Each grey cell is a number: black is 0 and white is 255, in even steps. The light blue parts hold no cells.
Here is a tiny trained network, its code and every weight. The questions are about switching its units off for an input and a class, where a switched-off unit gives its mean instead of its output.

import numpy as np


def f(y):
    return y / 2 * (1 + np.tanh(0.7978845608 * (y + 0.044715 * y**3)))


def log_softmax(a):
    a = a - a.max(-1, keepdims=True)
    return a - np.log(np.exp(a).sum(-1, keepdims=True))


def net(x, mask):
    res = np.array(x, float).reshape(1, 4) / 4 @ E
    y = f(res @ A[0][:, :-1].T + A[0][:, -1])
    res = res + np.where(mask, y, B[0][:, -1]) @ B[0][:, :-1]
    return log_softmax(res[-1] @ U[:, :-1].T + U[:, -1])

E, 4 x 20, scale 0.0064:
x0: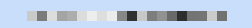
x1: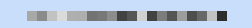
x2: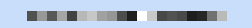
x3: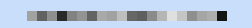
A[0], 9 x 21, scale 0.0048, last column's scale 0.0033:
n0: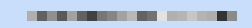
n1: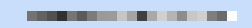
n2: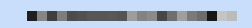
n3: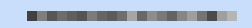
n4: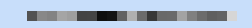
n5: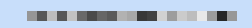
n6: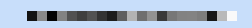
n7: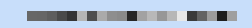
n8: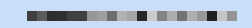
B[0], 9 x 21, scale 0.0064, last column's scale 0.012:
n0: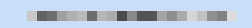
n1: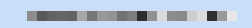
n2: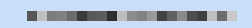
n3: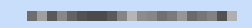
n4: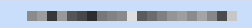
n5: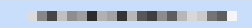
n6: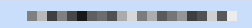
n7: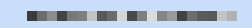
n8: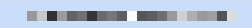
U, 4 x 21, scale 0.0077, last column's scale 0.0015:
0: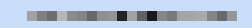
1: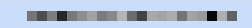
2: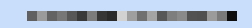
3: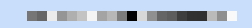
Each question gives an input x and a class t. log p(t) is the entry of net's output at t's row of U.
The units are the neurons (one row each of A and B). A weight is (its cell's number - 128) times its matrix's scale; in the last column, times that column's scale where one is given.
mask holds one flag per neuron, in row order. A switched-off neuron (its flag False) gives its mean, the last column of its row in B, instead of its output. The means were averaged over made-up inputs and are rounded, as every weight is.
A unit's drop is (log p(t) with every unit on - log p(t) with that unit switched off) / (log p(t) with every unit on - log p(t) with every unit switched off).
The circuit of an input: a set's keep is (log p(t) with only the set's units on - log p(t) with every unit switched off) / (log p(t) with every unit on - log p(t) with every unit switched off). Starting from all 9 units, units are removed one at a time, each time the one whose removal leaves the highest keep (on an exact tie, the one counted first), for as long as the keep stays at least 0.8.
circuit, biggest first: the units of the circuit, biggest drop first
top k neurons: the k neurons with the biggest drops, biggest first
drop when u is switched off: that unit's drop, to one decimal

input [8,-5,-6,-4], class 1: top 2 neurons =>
n8; n5
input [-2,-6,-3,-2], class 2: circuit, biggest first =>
n6
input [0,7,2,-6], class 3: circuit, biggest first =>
n5; n8; n6
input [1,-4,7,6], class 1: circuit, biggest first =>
n6; n7
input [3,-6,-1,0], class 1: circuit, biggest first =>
n5; n6
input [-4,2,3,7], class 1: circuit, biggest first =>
n7; n6
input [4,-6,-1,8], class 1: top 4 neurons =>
n7; n1; n4; n6
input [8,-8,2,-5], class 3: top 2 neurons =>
n1; n5
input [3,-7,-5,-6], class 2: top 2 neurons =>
n5; n0
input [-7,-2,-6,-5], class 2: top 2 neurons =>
n6; n2
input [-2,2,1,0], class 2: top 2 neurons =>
n5; n0
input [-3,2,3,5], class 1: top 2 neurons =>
n6; n2
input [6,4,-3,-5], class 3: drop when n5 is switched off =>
0.1
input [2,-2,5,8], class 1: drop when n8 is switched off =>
-0.1
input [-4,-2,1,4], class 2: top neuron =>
n6
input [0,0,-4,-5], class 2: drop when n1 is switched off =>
0.2
